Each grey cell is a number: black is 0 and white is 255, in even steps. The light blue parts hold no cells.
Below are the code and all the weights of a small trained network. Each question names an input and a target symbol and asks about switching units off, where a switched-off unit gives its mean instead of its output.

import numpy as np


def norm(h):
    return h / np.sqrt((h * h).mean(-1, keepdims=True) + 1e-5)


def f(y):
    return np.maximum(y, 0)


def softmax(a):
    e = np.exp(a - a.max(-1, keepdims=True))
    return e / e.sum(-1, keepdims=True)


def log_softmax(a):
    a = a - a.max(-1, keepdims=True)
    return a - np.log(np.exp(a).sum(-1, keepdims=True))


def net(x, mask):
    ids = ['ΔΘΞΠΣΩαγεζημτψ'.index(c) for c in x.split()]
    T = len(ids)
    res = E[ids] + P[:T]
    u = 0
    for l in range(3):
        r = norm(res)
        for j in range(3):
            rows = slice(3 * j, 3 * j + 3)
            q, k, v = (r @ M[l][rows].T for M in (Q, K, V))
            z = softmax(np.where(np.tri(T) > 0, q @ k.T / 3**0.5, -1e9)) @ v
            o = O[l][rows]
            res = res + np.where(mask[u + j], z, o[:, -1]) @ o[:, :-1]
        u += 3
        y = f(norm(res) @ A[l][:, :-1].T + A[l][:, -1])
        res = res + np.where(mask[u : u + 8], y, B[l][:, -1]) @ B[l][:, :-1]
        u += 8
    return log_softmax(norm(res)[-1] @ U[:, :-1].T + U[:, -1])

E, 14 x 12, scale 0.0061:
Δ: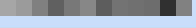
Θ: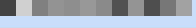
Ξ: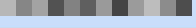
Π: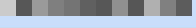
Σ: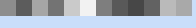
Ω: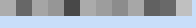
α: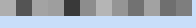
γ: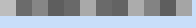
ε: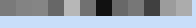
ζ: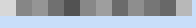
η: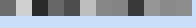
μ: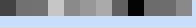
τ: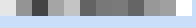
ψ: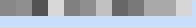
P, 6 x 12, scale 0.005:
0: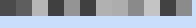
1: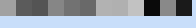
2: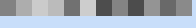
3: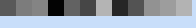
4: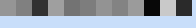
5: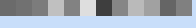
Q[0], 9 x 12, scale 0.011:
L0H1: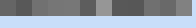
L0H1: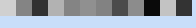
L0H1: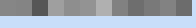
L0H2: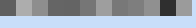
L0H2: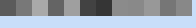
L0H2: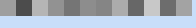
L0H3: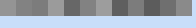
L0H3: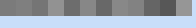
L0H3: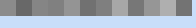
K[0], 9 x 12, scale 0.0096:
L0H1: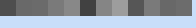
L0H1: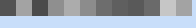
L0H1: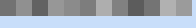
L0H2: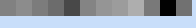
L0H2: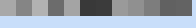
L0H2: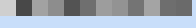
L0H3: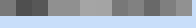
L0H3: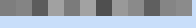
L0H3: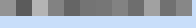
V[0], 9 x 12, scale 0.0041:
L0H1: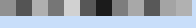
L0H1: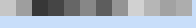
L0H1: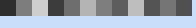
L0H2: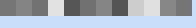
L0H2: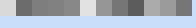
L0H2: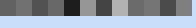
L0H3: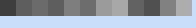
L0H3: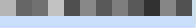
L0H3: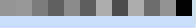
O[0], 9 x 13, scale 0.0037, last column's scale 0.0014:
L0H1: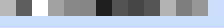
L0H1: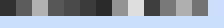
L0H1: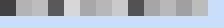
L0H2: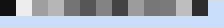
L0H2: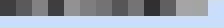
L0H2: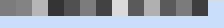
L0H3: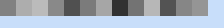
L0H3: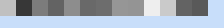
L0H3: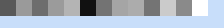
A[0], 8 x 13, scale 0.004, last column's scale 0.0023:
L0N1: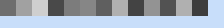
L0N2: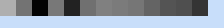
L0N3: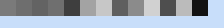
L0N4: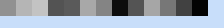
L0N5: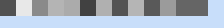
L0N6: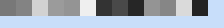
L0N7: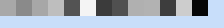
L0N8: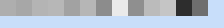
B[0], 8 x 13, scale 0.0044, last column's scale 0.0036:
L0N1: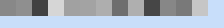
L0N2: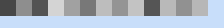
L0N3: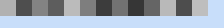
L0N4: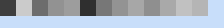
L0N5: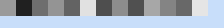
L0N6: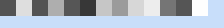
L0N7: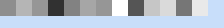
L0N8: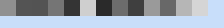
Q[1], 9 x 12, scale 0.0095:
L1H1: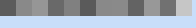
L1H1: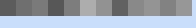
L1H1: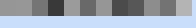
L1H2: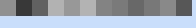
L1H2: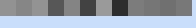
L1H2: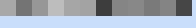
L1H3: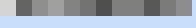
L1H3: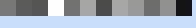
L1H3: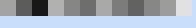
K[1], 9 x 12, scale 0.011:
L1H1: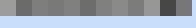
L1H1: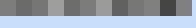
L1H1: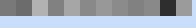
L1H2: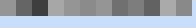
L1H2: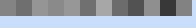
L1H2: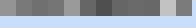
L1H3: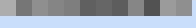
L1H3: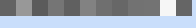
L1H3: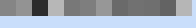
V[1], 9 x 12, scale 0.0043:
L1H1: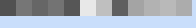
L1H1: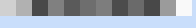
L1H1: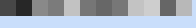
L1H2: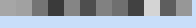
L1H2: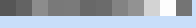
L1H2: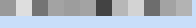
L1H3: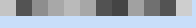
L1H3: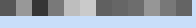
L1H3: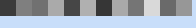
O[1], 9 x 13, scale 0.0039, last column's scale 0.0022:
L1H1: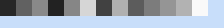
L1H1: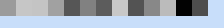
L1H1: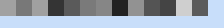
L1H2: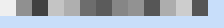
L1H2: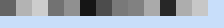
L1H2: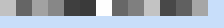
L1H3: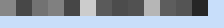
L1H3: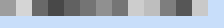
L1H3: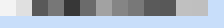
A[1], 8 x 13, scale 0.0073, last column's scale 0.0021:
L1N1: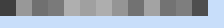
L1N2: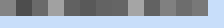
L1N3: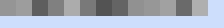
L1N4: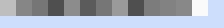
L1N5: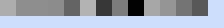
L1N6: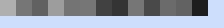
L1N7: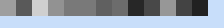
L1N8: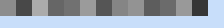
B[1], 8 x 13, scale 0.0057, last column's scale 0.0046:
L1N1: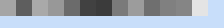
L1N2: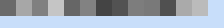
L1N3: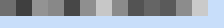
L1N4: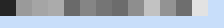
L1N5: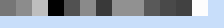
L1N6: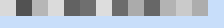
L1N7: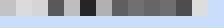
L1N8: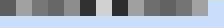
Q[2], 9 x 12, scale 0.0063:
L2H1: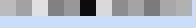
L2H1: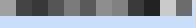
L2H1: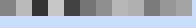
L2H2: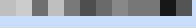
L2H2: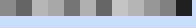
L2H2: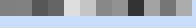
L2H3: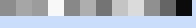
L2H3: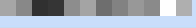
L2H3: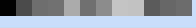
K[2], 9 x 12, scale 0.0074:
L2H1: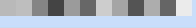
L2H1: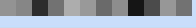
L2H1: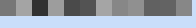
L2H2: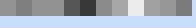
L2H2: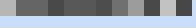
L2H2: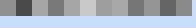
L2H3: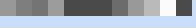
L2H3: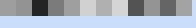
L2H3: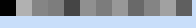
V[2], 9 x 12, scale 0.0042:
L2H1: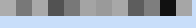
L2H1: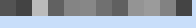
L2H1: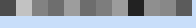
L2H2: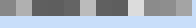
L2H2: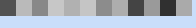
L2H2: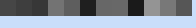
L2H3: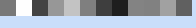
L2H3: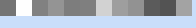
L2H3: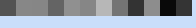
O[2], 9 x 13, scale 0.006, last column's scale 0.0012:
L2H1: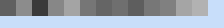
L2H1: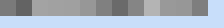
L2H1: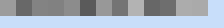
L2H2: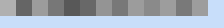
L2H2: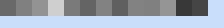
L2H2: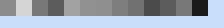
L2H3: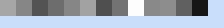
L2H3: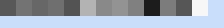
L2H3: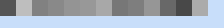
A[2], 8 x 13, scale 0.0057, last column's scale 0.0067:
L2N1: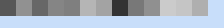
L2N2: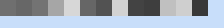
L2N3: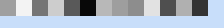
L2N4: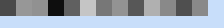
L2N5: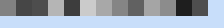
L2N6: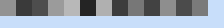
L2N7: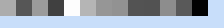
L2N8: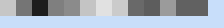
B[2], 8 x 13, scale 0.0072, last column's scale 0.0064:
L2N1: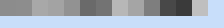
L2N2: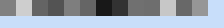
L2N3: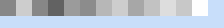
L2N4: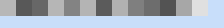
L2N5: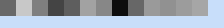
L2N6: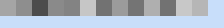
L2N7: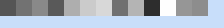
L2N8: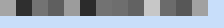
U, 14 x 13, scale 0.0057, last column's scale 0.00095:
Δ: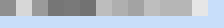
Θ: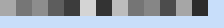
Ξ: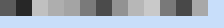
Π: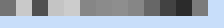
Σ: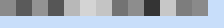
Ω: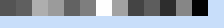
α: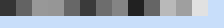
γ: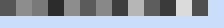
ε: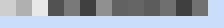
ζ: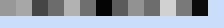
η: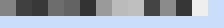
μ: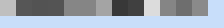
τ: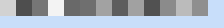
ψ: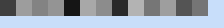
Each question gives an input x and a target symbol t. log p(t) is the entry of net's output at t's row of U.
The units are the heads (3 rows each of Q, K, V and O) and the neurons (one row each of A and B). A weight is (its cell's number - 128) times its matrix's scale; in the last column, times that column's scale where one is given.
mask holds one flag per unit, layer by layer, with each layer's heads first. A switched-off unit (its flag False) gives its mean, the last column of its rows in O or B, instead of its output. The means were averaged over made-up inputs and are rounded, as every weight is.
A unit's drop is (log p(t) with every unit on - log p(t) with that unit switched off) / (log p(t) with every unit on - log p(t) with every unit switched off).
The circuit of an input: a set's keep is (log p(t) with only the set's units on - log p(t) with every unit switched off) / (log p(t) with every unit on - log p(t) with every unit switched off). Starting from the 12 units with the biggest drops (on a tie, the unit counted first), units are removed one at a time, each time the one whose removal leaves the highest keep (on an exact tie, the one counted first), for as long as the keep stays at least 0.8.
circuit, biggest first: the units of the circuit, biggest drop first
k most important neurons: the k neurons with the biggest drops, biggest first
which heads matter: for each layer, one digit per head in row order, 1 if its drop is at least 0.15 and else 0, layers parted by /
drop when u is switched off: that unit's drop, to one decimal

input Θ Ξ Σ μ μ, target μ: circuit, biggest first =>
(L0H1, L2N8)
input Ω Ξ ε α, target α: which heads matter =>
001 / 000 / 001
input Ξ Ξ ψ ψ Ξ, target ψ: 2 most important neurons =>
(L0N5, L2N5)
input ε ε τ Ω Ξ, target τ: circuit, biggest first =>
(L0H1, L1N6)
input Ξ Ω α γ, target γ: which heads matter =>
000 / 100 / 000
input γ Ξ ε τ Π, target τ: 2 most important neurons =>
(L1N6, L2N6)
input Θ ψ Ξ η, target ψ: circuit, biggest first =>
(L0H3, L2H2, L2H3, L2N3)
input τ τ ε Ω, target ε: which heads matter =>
100 / 100 / 000
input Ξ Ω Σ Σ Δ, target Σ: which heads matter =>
010 / 000 / 000
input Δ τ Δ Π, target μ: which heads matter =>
001 / 110 / 000
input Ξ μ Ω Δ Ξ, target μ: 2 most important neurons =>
(L2N8, L2N5)
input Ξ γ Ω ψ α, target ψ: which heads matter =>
100 / 000 / 000
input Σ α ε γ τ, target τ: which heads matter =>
100 / 000 / 000
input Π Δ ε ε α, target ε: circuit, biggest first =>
(L0H1, L1N7)
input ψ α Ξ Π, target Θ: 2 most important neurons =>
(L2N4, L0N6)
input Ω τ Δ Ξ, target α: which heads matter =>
001 / 000 / 001
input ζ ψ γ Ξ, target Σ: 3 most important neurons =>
(L0N6, L2N7, L0N1)
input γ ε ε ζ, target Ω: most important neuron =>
(L0N1)
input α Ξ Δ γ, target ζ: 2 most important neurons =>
(L2N2, L0N3)
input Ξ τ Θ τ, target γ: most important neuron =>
(L0N5)
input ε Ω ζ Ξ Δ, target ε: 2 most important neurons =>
(L1N7, L0N6)
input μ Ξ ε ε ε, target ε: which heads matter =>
000 / 000 / 000
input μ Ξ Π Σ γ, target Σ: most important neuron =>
(L2N7)
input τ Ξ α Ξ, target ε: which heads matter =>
101 / 101 / 000
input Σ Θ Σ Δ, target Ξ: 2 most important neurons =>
(L2N1, L2N3)
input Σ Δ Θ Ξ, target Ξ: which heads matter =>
011 / 000 / 000
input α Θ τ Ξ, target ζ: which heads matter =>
000 / 010 / 000
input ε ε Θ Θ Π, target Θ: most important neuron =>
(L0N8)
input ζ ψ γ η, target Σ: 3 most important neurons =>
(L0N6, L0N3, L2N7)
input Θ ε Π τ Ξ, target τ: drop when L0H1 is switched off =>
1.0
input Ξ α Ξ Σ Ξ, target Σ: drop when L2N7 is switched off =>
0.2
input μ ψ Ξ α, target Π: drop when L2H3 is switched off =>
0.1
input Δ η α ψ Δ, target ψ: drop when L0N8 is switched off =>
0.0
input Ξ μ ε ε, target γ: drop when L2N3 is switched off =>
0.1
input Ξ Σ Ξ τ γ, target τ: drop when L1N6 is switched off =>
0.3
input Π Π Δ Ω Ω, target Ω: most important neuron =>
(L0N2)
